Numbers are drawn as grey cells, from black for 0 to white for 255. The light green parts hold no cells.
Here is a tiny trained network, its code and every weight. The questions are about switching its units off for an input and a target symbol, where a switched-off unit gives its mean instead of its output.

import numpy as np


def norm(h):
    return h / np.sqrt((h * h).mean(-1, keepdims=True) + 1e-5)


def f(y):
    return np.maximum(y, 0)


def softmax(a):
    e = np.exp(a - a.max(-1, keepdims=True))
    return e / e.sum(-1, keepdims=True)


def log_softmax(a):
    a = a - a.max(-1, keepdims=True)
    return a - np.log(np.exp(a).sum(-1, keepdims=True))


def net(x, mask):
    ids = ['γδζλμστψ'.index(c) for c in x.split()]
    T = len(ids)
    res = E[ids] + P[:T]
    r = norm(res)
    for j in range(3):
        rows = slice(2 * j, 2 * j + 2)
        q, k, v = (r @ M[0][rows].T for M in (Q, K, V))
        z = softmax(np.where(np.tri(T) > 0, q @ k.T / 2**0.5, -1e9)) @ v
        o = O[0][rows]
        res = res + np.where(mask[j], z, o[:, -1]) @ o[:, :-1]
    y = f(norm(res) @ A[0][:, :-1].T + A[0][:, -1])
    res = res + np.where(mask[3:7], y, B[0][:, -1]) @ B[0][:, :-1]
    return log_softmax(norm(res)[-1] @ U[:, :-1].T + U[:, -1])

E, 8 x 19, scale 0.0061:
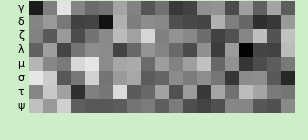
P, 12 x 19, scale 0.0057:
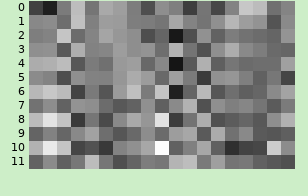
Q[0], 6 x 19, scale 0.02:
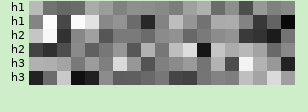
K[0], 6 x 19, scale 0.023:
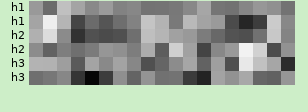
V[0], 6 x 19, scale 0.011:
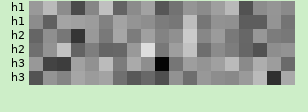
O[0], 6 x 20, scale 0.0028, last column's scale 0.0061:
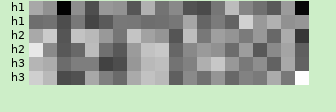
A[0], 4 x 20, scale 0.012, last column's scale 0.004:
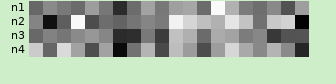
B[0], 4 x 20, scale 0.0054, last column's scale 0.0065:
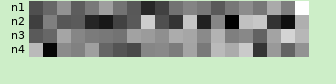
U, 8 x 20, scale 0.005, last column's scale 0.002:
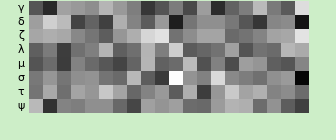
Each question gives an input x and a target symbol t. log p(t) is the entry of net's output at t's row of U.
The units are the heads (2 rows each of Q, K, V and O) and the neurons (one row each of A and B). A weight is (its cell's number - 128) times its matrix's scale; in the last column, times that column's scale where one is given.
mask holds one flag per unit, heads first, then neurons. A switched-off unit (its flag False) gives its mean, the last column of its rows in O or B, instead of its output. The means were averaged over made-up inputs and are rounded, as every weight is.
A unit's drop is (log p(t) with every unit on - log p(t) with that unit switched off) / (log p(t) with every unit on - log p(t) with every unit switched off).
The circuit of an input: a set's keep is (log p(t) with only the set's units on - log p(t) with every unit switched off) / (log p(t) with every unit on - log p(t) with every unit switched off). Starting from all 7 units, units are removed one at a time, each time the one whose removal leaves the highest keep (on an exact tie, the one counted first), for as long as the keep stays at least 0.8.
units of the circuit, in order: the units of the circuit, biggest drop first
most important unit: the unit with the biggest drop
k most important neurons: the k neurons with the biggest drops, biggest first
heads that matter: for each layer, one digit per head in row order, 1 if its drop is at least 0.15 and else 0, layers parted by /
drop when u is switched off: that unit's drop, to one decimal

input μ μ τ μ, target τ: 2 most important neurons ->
[n1, n3]
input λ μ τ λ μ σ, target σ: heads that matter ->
001
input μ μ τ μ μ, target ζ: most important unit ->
h3
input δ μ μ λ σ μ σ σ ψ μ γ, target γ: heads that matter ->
011
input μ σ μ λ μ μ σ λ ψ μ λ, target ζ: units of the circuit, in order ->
[h2, n1]
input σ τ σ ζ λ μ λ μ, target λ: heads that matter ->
100
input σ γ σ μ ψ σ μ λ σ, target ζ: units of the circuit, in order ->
[h3, n1]
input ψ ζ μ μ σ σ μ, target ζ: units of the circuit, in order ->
[n1, h3]
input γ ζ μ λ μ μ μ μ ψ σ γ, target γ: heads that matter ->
001
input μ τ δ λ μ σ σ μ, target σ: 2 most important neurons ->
[n3, n1]
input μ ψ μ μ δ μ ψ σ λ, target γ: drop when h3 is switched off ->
1.3
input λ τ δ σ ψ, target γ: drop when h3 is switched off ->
1.1
